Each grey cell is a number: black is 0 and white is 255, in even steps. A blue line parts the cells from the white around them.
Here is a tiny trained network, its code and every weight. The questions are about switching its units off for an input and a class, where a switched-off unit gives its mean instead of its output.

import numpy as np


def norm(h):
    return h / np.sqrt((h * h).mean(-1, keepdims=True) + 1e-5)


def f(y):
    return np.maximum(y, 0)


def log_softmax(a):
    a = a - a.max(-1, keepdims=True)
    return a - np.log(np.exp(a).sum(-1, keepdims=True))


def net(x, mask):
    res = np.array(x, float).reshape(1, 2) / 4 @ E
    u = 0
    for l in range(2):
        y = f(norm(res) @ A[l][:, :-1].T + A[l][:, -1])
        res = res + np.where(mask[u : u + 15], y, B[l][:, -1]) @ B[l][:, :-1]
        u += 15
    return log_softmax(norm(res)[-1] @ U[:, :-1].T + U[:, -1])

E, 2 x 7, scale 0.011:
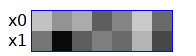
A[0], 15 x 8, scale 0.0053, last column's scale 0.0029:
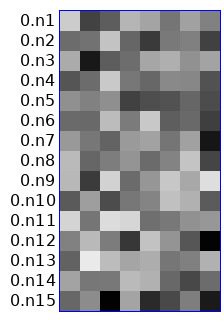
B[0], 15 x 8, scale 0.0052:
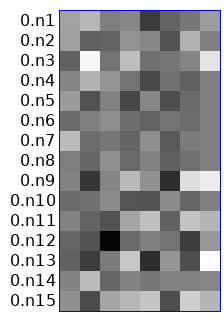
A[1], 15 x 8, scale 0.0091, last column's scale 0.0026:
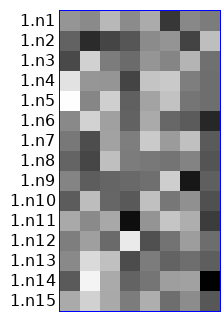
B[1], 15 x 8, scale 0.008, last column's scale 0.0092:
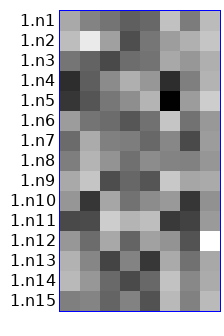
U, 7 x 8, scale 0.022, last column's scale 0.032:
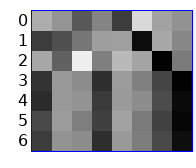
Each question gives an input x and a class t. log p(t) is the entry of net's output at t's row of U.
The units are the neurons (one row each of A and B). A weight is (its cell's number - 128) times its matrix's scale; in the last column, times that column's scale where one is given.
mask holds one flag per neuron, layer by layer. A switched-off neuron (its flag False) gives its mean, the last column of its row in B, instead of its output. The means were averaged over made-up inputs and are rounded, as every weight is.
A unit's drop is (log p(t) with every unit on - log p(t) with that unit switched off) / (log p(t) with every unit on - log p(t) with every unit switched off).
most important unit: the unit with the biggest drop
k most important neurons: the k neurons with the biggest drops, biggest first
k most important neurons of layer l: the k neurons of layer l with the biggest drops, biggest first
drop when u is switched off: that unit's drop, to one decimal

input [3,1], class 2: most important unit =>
0.n9
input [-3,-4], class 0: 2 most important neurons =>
[1.n5 0.n9]
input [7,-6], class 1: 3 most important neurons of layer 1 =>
[1.n5 1.n4 1.n11]
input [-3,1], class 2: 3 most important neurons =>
[1.n5 0.n9 1.n4]
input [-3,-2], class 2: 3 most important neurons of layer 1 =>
[1.n12 1.n5 1.n4]
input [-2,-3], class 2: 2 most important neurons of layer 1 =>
[1.n12 1.n5]
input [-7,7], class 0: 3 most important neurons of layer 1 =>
[1.n5 1.n2 1.n4]
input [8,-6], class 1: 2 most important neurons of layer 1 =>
[1.n5 1.n4]
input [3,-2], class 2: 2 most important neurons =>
[0.n13 0.n9]
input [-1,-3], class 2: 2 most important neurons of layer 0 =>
[0.n13 0.n3]
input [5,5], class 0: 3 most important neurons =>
[1.n9 1.n2 0.n3]
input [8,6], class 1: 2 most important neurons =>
[1.n5 0.n13]
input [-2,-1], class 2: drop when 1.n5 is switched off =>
0.1
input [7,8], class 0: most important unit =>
1.n9
